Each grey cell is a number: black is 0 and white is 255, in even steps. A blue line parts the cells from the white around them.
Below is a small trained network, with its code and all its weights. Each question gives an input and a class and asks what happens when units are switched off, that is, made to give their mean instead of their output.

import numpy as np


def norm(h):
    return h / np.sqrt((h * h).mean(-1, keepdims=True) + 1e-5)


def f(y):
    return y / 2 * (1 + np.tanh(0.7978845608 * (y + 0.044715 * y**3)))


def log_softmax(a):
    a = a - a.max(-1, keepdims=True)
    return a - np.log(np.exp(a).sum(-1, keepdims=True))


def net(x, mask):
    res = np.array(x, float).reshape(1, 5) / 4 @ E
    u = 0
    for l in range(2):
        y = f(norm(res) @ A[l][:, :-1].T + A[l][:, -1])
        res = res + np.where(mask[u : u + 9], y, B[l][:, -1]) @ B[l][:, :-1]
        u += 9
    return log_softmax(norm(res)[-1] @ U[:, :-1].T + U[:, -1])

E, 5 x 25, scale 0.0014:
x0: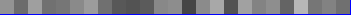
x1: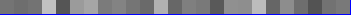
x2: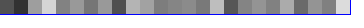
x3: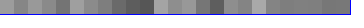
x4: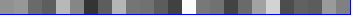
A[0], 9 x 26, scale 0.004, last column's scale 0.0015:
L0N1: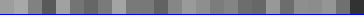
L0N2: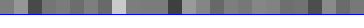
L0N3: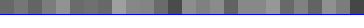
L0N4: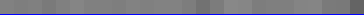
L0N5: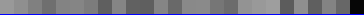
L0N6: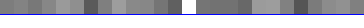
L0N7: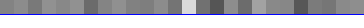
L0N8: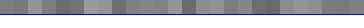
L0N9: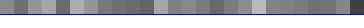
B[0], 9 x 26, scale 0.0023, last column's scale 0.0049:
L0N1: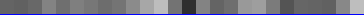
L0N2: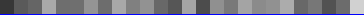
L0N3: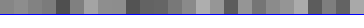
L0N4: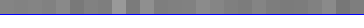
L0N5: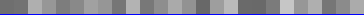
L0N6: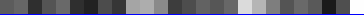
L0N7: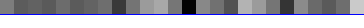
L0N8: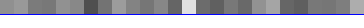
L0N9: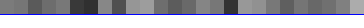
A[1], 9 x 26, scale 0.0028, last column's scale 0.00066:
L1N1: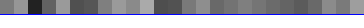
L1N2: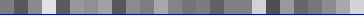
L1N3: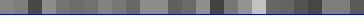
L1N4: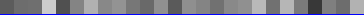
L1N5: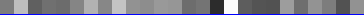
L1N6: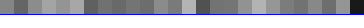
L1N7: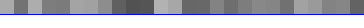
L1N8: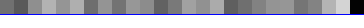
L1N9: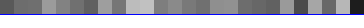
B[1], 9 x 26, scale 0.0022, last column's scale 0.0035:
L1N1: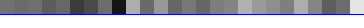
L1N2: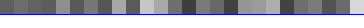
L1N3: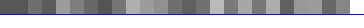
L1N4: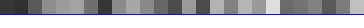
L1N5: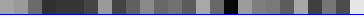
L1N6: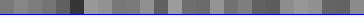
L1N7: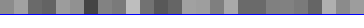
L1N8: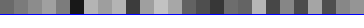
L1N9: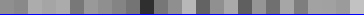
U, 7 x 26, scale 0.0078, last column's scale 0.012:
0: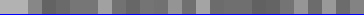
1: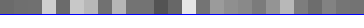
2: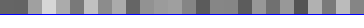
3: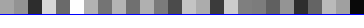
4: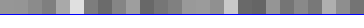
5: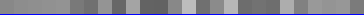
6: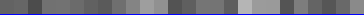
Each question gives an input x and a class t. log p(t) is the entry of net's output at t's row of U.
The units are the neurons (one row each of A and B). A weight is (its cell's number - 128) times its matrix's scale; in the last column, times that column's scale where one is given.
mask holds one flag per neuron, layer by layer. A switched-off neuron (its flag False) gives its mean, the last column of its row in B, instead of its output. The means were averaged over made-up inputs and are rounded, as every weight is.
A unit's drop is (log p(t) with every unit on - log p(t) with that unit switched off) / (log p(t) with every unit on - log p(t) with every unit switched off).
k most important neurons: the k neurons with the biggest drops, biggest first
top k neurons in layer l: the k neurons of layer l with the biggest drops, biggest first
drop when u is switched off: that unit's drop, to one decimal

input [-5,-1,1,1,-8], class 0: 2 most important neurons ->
L1N5; L0N6
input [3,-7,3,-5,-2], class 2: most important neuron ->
L0N6
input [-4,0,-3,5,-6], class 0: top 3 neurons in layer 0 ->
L0N6; L0N2; L0N1
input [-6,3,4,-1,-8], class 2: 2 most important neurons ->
L0N6; L1N9
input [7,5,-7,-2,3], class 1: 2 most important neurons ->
L0N6; L0N5
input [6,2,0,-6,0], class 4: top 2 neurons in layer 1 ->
L1N5; L1N7
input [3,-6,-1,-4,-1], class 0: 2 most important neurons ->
L0N6; L0N2
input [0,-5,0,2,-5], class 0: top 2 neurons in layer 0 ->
L0N6; L0N9
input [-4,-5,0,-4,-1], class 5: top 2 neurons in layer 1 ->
L1N9; L1N2
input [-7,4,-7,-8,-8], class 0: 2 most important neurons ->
L0N6; L1N5
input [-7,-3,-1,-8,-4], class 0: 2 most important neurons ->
L1N5; L0N6
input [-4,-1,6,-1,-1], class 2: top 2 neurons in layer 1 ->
L1N9; L1N5
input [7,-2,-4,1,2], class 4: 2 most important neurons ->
L0N6; L1N7
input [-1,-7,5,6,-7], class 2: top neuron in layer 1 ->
L1N8
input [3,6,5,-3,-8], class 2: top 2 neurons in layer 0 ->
L0N6; L0N7
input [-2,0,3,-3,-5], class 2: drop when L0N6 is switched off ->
0.1
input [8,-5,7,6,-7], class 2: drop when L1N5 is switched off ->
0.2
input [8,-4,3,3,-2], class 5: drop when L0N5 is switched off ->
-0.1
